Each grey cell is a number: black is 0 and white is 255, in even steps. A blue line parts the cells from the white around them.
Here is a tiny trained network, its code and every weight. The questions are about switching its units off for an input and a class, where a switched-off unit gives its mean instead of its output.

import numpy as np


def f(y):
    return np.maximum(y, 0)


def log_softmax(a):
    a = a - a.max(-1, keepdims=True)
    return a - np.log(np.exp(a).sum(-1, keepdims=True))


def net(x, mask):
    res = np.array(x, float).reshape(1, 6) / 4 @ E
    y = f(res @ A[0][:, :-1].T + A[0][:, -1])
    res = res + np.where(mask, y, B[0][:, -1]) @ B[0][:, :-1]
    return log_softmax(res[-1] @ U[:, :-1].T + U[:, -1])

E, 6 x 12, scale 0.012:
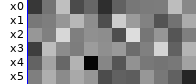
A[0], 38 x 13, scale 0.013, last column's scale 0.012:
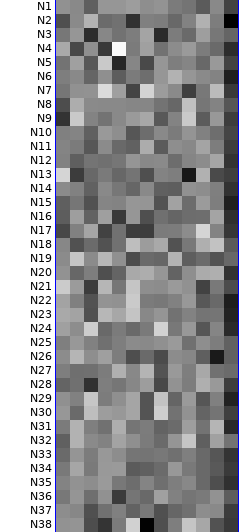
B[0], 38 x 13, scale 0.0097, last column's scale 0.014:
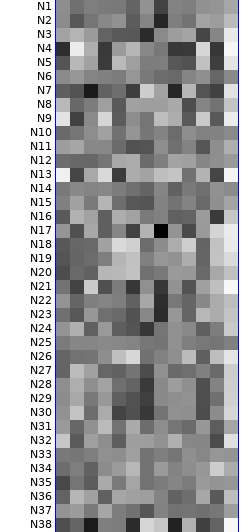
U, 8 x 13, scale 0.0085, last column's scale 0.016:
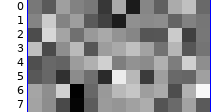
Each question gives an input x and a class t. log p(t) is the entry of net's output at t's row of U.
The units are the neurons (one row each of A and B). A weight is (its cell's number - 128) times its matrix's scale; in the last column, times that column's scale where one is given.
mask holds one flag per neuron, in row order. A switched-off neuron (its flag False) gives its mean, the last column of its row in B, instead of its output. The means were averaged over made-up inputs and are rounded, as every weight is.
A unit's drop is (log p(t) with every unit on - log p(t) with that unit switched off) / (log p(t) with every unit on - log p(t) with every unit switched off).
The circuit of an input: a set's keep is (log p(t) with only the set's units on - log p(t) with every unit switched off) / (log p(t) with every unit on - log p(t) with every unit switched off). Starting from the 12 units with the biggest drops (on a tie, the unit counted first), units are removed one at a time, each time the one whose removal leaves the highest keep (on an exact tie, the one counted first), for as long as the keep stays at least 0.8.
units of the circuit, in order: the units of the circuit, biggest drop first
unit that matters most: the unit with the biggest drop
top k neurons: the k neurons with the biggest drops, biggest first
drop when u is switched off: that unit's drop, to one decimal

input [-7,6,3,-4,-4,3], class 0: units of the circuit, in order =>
N21
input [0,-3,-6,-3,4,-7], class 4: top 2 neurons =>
N18, N20
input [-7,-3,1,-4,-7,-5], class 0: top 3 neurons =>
N21, N22, N23
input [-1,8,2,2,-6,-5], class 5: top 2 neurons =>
N7, N5
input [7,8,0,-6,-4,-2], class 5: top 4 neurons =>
N7, N21, N23, N22
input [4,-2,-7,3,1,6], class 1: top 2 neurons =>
N3, N18
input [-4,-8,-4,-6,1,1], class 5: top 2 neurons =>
N38, N9
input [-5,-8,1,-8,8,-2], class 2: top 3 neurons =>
N5, N16, N36
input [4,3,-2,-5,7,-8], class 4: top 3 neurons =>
N18, N4, N20
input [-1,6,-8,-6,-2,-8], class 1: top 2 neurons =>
N3, N28
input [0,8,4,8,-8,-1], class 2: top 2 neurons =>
N4, N13
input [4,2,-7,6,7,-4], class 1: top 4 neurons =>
N28, N3, N4, N11
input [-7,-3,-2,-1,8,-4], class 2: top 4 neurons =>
N5, N16, N17, N36
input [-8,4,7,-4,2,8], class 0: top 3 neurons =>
N21, N23, N18
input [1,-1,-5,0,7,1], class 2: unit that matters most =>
N5
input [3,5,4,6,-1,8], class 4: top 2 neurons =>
N19, N26
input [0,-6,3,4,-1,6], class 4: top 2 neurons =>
N26, N7
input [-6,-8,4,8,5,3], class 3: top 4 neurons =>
N9, N32, N8, N7
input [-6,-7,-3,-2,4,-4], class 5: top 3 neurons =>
N38, N17, N2
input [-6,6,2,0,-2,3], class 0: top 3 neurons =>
N38, N21, N23
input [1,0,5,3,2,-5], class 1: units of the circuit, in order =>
N24
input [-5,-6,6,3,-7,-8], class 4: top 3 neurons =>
N18, N20, N5
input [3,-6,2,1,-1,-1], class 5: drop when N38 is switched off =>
0.5
